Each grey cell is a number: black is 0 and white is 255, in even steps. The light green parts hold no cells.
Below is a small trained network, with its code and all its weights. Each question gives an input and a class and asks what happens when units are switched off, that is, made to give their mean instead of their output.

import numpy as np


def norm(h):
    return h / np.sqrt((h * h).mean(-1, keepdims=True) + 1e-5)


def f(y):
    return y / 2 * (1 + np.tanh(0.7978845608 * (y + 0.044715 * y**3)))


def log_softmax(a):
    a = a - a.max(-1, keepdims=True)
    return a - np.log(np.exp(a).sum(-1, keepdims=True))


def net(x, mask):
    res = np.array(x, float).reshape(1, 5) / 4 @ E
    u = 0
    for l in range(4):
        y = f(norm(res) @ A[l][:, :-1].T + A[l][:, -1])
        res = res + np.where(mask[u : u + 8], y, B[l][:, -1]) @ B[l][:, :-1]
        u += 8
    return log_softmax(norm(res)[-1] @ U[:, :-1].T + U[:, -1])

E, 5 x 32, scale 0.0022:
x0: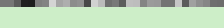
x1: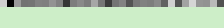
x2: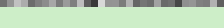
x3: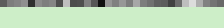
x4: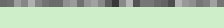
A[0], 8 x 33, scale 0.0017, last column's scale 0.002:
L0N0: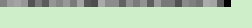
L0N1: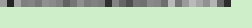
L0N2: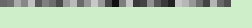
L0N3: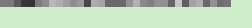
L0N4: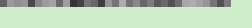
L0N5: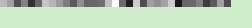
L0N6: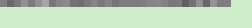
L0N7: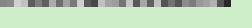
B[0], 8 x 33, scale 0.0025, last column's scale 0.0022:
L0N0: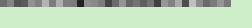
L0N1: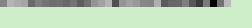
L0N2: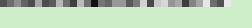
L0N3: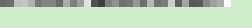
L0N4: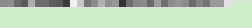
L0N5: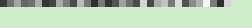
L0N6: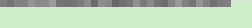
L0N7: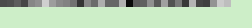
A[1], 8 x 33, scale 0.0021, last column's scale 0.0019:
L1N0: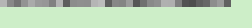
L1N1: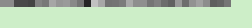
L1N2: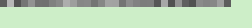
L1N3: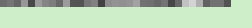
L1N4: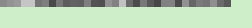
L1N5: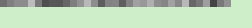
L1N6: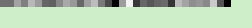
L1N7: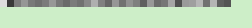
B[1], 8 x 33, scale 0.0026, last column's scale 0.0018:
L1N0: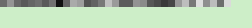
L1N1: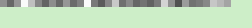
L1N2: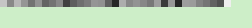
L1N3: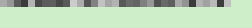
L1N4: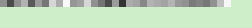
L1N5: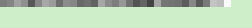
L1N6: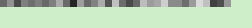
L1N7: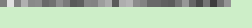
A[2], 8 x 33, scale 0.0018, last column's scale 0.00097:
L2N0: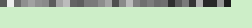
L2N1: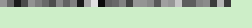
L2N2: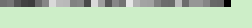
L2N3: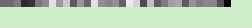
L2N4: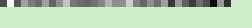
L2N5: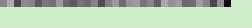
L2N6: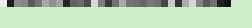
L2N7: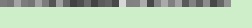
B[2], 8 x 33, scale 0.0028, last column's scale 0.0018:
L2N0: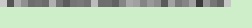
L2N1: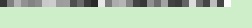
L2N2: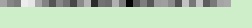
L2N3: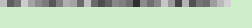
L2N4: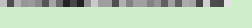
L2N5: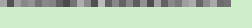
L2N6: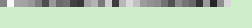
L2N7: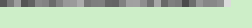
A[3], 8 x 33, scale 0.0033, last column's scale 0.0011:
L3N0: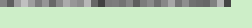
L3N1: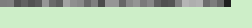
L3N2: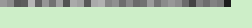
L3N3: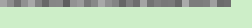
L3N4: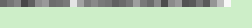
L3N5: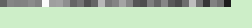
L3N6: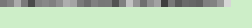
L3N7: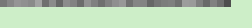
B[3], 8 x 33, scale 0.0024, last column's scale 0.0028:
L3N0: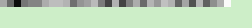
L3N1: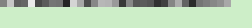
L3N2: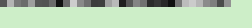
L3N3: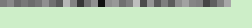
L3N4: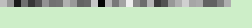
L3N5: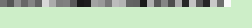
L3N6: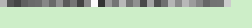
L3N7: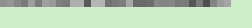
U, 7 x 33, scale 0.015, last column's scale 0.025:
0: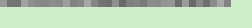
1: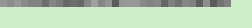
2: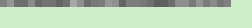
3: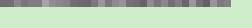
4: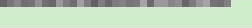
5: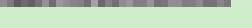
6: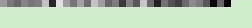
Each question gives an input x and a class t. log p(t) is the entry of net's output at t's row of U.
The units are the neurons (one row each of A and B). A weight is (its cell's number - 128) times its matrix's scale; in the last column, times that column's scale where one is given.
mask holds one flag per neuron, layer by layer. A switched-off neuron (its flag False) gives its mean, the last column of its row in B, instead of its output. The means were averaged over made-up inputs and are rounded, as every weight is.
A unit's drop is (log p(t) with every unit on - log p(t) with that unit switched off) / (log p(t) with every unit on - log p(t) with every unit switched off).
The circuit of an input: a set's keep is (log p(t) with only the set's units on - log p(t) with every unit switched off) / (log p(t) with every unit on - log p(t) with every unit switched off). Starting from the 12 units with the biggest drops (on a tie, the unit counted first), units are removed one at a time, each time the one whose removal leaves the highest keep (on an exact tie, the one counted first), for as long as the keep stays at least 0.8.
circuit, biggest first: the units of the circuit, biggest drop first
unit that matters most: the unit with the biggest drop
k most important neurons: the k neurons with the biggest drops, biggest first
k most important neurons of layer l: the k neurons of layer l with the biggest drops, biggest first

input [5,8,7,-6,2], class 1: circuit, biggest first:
(L2N6)
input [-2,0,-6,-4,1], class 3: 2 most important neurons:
(L2N1; L0N4)
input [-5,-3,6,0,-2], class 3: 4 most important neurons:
(L0N7; L3N5; L0N3; L2N3)
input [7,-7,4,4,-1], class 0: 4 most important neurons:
(L2N3; L2N2; L0N1; L1N7)
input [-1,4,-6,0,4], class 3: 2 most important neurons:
(L2N1; L1N2)
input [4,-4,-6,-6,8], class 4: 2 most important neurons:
(L0N2; L0N4)
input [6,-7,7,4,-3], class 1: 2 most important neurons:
(L2N4; L1N4)
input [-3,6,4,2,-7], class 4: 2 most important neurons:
(L0N5; L1N2)
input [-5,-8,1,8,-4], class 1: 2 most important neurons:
(L2N4; L1N0)
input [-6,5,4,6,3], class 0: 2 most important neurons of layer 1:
(L1N4; L1N0)
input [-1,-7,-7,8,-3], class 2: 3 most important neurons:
(L1N3; L3N1; L0N1)
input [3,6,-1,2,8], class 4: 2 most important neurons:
(L0N2; L1N6)
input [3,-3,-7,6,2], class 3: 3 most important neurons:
(L2N1; L1N0; L3N5)
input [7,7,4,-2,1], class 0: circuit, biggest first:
(L2N3; L2N2)
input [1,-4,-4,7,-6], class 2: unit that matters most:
L3N1
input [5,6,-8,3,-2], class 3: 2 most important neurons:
(L2N1; L1N2)
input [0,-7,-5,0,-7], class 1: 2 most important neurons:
(L0N2; L2N4)
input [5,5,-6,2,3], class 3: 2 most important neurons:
(L2N1; L1N4)
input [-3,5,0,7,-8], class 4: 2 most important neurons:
(L0N5; L1N0)
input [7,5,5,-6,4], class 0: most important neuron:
(L2N3)
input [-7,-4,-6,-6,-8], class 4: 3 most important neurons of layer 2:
(L2N3; L2N1; L2N2)
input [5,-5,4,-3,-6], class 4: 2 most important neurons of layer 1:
(L1N4; L1N7)
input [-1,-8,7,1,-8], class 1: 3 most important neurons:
(L2N4; L0N2; L2N1)
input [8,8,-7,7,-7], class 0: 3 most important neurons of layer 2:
(L2N3; L2N2; L2N4)
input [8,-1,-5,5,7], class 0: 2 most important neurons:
(L2N3; L0N5)
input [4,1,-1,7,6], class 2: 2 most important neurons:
(L3N1; L0N5)
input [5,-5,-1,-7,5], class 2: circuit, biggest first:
(L3N2)
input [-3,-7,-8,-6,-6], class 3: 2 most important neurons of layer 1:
(L1N7; L1N3)
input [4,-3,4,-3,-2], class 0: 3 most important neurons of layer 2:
(L2N3; L2N1; L2N2)
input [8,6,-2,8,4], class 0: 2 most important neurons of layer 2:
(L2N3; L2N2)
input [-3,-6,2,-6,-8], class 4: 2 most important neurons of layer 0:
(L0N5; L0N4)
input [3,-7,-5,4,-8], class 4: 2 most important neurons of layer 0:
(L0N5; L0N1)
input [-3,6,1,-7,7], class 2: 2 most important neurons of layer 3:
(L3N2; L3N3)
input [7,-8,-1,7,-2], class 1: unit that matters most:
L2N4
